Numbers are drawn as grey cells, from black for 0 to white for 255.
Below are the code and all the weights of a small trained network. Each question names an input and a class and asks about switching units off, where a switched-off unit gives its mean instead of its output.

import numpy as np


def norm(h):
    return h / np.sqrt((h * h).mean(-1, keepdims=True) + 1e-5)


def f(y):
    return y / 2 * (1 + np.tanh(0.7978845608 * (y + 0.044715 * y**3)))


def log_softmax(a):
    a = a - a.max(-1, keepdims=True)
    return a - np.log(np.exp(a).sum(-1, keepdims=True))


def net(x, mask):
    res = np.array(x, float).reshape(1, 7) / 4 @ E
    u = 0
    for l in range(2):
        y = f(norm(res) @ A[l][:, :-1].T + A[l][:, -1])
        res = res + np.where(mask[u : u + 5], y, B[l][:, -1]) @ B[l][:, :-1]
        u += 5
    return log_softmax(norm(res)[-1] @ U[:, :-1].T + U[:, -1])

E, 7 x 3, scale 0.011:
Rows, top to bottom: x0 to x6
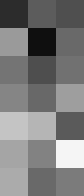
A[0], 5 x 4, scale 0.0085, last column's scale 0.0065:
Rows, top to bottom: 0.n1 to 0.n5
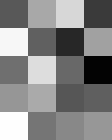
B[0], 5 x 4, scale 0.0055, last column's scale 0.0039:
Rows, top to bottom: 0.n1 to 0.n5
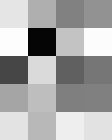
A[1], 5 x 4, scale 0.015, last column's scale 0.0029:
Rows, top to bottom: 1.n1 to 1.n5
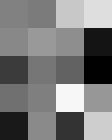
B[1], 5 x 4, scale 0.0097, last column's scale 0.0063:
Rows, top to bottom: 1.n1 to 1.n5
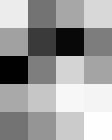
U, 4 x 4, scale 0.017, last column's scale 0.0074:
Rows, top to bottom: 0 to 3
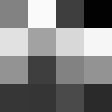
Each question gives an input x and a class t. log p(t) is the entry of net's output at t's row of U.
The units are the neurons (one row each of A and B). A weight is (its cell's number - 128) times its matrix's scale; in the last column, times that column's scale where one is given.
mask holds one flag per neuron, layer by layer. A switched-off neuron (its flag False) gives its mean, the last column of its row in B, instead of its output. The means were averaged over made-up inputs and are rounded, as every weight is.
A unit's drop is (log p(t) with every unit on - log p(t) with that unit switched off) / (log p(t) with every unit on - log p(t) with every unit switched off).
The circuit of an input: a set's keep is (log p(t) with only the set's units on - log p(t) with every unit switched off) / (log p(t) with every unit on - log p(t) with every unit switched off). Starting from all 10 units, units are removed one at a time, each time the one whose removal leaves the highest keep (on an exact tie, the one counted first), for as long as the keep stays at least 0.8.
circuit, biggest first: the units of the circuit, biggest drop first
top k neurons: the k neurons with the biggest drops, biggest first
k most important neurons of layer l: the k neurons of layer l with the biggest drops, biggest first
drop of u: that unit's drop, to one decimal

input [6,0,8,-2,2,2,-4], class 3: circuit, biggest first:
[1.n4]
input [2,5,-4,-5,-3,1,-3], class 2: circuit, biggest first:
[1.n4, 0.n5]
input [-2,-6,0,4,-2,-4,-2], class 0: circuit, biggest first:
[1.n4, 0.n2, 0.n5]
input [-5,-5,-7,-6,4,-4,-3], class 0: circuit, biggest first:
[1.n4, 1.n1, 1.n5]
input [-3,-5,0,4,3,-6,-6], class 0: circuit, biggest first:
[1.n4, 1.n1]
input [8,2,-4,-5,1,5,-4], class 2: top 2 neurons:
[0.n5, 0.n2]
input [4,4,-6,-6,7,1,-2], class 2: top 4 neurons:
[1.n4, 1.n5, 0.n2, 1.n1]
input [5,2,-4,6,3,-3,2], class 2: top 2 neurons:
[0.n2, 1.n3]
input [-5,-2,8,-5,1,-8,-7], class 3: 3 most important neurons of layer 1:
[1.n4, 1.n1, 1.n3]
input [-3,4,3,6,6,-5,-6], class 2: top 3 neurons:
[1.n4, 1.n5, 1.n1]
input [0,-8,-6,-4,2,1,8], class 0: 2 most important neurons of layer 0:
[0.n2, 0.n3]
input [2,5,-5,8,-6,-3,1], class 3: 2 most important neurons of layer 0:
[0.n5, 0.n2]
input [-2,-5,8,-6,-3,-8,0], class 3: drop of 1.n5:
-0.1
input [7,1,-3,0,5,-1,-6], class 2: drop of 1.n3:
0.1
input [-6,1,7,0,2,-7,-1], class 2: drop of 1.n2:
0.0
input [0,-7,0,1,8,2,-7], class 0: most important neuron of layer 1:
[1.n4]
